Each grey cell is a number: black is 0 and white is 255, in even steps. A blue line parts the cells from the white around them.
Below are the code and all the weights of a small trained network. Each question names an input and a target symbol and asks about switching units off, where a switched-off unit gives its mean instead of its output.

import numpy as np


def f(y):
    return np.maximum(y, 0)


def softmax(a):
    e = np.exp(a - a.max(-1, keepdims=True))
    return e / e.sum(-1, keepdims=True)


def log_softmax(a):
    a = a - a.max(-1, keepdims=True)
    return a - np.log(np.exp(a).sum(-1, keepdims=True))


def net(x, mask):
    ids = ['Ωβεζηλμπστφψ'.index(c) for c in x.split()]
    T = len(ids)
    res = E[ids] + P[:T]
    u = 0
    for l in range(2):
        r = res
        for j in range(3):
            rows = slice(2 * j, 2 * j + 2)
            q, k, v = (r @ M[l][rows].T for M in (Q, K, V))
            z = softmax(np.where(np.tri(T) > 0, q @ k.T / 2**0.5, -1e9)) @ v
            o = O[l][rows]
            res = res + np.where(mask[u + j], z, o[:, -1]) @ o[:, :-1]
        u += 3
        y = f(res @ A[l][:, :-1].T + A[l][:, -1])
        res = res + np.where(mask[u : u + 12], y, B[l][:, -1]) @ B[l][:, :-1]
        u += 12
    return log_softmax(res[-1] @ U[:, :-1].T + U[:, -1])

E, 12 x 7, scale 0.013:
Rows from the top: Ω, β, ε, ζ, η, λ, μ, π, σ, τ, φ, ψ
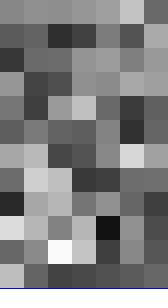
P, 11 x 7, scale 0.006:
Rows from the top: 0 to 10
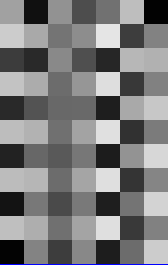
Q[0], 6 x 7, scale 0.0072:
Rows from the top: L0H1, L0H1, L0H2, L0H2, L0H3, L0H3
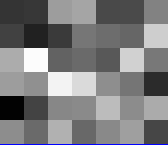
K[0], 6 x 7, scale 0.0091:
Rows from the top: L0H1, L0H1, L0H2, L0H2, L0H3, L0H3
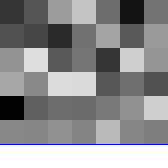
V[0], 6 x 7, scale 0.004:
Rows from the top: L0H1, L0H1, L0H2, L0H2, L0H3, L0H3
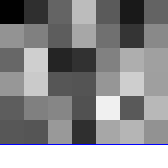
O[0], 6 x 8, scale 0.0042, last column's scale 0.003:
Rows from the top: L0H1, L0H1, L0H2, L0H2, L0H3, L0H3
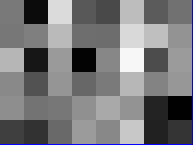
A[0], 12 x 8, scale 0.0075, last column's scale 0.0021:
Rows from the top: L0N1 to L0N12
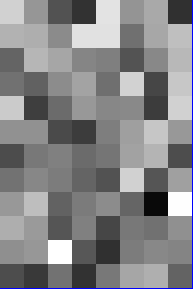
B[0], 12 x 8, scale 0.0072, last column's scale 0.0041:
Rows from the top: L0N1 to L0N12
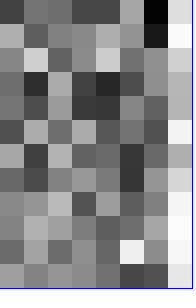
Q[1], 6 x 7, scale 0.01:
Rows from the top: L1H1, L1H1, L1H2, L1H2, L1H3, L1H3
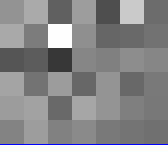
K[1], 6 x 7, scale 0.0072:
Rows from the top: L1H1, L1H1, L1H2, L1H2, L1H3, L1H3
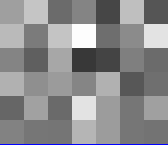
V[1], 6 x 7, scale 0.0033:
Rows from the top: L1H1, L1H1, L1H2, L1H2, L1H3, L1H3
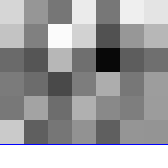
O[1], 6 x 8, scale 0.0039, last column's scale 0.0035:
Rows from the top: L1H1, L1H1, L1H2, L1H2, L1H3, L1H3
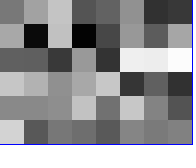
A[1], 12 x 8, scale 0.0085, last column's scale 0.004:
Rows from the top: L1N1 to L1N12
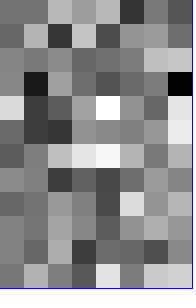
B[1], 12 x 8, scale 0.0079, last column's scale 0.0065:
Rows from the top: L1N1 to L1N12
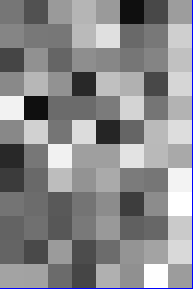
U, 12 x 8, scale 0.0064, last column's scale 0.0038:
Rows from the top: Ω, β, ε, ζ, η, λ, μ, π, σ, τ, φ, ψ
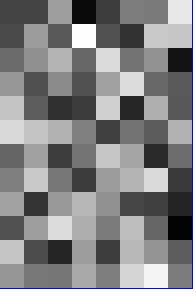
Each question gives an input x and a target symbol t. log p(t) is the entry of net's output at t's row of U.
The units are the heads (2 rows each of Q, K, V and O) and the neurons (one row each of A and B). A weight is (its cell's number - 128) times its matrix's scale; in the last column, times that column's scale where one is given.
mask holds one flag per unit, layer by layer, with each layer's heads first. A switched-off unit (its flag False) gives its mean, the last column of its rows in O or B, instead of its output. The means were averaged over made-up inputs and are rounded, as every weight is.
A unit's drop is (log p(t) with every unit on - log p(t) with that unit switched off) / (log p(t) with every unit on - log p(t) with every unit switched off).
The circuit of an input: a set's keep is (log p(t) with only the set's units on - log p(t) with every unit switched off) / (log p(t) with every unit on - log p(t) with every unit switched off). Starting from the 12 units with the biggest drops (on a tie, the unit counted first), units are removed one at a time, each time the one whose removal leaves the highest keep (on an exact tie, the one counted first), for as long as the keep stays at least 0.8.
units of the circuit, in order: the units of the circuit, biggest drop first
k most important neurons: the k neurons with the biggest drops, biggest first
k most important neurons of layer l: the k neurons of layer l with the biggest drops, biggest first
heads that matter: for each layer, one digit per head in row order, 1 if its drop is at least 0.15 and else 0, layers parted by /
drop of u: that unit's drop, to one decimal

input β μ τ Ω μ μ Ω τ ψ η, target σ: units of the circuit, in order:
L1N1; L0H2; L0N2; L1N5
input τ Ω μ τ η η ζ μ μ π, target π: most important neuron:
L1N12
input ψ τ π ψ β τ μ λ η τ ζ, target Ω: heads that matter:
111 / 000
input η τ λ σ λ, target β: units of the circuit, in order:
L1H1; L1N6
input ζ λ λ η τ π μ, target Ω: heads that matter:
010 / 000
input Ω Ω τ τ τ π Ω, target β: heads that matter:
100 / 000
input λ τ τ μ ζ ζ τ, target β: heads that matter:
001 / 000
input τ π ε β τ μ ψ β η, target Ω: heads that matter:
101 / 100
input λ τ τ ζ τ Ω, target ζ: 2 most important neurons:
L1N5; L0N2
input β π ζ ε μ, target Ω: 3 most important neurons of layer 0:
L0N7; L0N4; L0N1
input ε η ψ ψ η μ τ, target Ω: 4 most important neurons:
L0N4; L1N6; L0N3; L0N10
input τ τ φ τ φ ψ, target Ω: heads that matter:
000 / 100
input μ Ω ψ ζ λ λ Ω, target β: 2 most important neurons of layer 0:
L0N9; L0N2
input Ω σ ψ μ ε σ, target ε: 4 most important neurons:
L1N7; L1N1; L1N12; L0N9
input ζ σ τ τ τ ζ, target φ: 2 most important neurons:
L1N5; L0N2
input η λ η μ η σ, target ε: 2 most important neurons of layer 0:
L0N3; L0N9
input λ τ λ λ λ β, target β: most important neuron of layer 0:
L0N2
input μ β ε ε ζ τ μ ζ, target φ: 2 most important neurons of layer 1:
L1N5; L1N6
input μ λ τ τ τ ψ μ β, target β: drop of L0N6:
0.1
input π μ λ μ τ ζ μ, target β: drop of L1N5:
0.0
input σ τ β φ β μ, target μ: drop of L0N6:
0.2
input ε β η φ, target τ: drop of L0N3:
0.2
